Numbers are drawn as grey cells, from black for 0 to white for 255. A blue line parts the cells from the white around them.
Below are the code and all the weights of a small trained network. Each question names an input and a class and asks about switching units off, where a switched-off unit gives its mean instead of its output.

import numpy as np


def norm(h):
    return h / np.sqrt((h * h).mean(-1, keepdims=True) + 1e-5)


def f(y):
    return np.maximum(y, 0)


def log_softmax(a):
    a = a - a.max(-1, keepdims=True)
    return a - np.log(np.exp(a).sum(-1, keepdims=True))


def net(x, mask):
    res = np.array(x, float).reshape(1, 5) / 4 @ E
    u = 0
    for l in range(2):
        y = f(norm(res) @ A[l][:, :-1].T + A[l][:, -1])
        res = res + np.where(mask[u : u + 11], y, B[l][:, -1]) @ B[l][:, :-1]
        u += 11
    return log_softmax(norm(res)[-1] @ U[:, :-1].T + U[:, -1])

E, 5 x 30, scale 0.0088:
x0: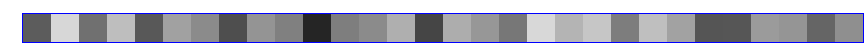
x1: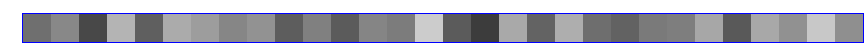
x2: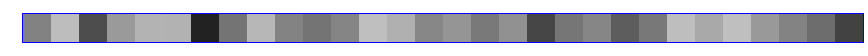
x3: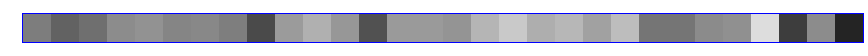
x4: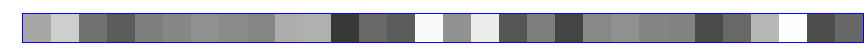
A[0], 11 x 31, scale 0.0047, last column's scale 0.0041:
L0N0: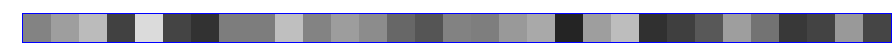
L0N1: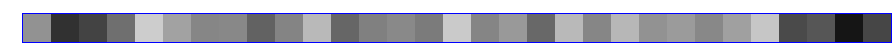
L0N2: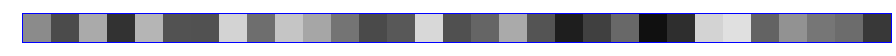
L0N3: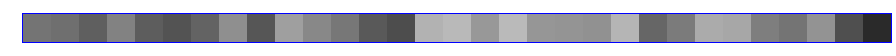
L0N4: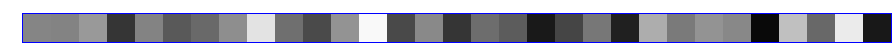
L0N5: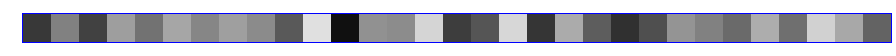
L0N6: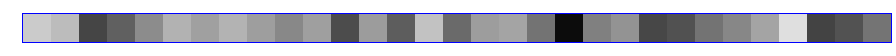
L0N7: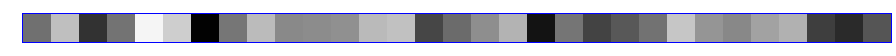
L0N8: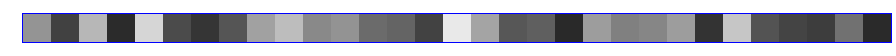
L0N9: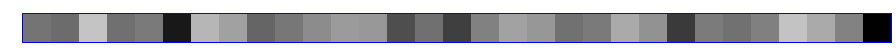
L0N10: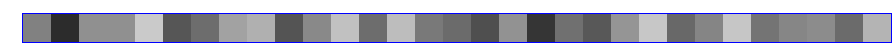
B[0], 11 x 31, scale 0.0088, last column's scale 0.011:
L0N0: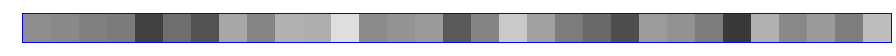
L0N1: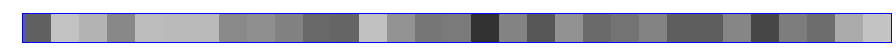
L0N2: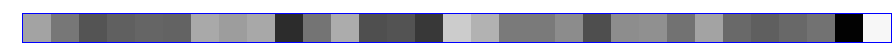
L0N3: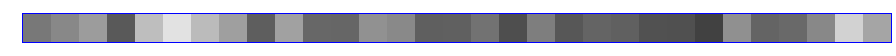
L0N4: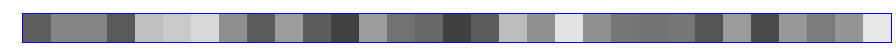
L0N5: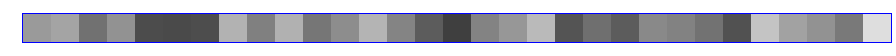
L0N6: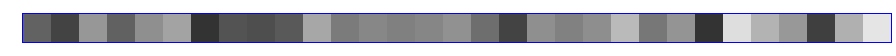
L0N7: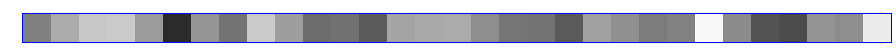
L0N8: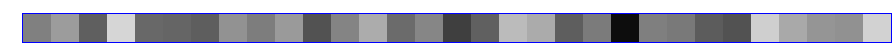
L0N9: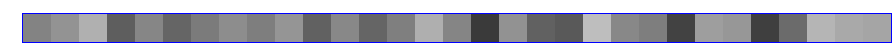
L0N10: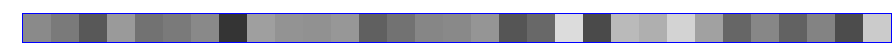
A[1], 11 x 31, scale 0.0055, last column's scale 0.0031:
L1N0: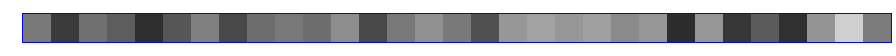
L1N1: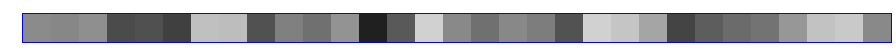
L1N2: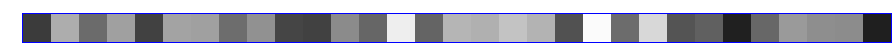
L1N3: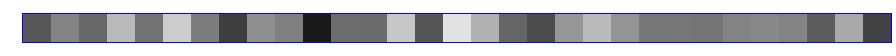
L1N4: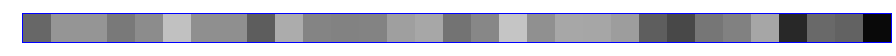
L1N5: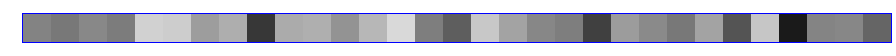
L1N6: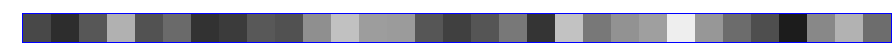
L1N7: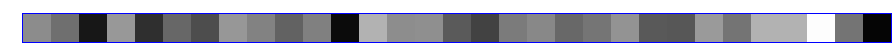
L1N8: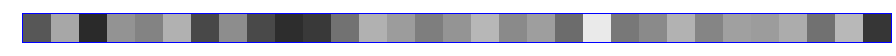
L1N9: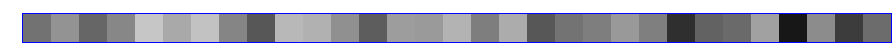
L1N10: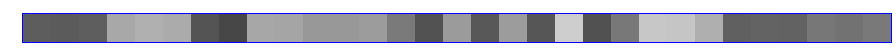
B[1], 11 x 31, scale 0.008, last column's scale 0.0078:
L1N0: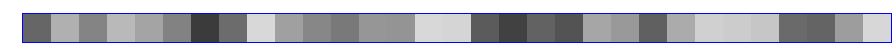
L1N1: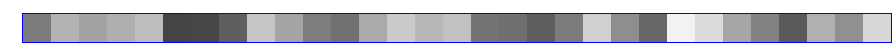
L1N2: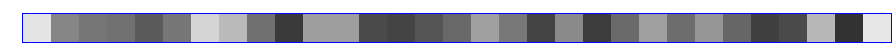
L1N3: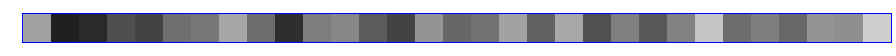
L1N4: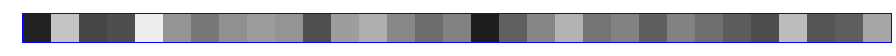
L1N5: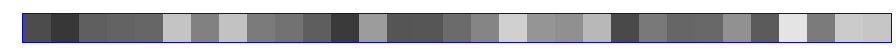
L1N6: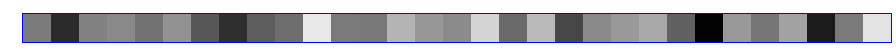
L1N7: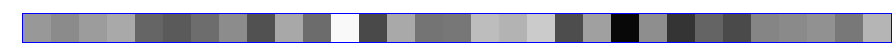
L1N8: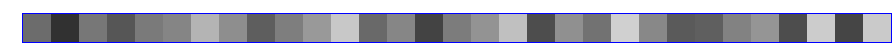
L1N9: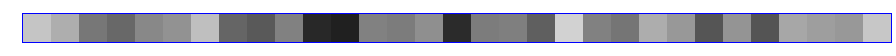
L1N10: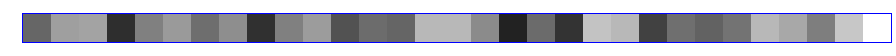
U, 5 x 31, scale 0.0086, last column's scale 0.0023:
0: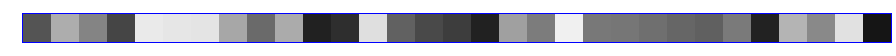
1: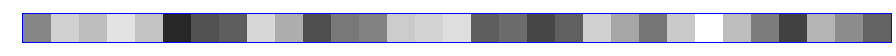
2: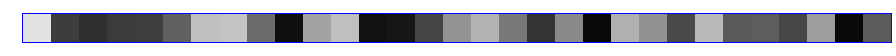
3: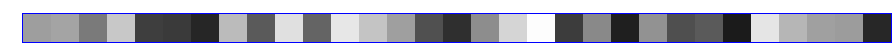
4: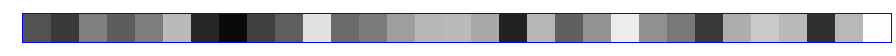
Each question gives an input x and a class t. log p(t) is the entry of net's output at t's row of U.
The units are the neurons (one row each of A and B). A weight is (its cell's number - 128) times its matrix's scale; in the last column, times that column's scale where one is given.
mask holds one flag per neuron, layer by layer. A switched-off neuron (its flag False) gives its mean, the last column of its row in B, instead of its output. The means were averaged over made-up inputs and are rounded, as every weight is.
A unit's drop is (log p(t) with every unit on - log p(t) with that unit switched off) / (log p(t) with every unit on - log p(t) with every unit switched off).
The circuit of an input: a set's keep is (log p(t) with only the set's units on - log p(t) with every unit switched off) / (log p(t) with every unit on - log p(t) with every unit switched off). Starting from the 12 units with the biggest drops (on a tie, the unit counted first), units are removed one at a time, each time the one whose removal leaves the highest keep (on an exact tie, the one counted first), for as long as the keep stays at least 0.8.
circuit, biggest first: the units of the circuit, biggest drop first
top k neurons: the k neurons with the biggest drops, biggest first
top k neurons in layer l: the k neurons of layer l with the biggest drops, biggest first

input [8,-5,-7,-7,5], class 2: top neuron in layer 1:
[L1N2]
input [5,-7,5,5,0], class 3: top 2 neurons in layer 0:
[L0N8; L0N4]
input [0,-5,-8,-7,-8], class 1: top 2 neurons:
[L1N0; L0N9]
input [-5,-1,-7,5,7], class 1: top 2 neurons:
[L1N1; L0N9]
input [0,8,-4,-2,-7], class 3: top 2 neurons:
[L0N5; L1N7]
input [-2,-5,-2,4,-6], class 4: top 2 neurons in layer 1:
[L1N6; L1N10]
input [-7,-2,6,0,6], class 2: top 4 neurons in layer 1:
[L1N1; L1N0; L1N10; L1N6]
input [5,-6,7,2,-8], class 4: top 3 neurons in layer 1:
[L1N6; L1N10; L1N1]
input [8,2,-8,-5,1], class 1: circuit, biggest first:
[L1N1; L1N0]
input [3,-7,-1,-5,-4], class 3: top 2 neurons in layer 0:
[L0N8; L0N0]
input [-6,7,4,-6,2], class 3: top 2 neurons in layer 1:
[L1N7; L1N2]
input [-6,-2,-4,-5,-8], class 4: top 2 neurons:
[L1N6; L0N10]
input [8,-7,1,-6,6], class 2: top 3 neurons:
[L1N2; L0N5; L1N8]
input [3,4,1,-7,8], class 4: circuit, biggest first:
[L0N6]
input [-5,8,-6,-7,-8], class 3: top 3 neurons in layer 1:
[L1N7; L1N6; L1N9]
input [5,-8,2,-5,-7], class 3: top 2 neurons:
[L0N8; L0N6]
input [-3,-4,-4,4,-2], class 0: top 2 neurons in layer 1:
[L1N9; L1N5]
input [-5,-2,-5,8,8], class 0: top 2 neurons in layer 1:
[L1N9; L1N6]
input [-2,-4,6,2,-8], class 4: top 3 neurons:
[L1N6; L0N10; L1N10]
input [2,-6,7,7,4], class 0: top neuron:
[L0N1]
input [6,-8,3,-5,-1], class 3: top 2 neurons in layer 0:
[L0N8; L0N2]
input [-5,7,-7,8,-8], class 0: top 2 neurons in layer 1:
[L1N5; L1N9]
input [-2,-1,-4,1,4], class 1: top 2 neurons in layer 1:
[L1N1; L1N6]
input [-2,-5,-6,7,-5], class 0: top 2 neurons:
[L1N5; L0N7]
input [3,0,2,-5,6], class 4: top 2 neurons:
[L0N6; L0N1]
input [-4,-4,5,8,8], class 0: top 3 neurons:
[L0N1; L0N3; L1N9]
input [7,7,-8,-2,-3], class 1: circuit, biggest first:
[L1N0]
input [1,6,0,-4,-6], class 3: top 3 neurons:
[L0N5; L1N7; L0N6]
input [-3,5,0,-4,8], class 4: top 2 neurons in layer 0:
[L0N6; L0N8]
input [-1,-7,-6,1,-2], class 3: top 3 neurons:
[L0N8; L0N0; L0N7]
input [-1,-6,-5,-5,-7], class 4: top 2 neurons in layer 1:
[L1N6; L1N0]
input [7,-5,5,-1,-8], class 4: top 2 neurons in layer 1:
[L1N6; L1N10]
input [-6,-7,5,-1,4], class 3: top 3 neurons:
[L0N8; L0N0; L1N2]
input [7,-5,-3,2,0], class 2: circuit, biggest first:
[L1N2]
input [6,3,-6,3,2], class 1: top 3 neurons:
[L1N1; L1N0; L0N2]
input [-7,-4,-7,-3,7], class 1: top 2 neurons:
[L1N1; L0N9]
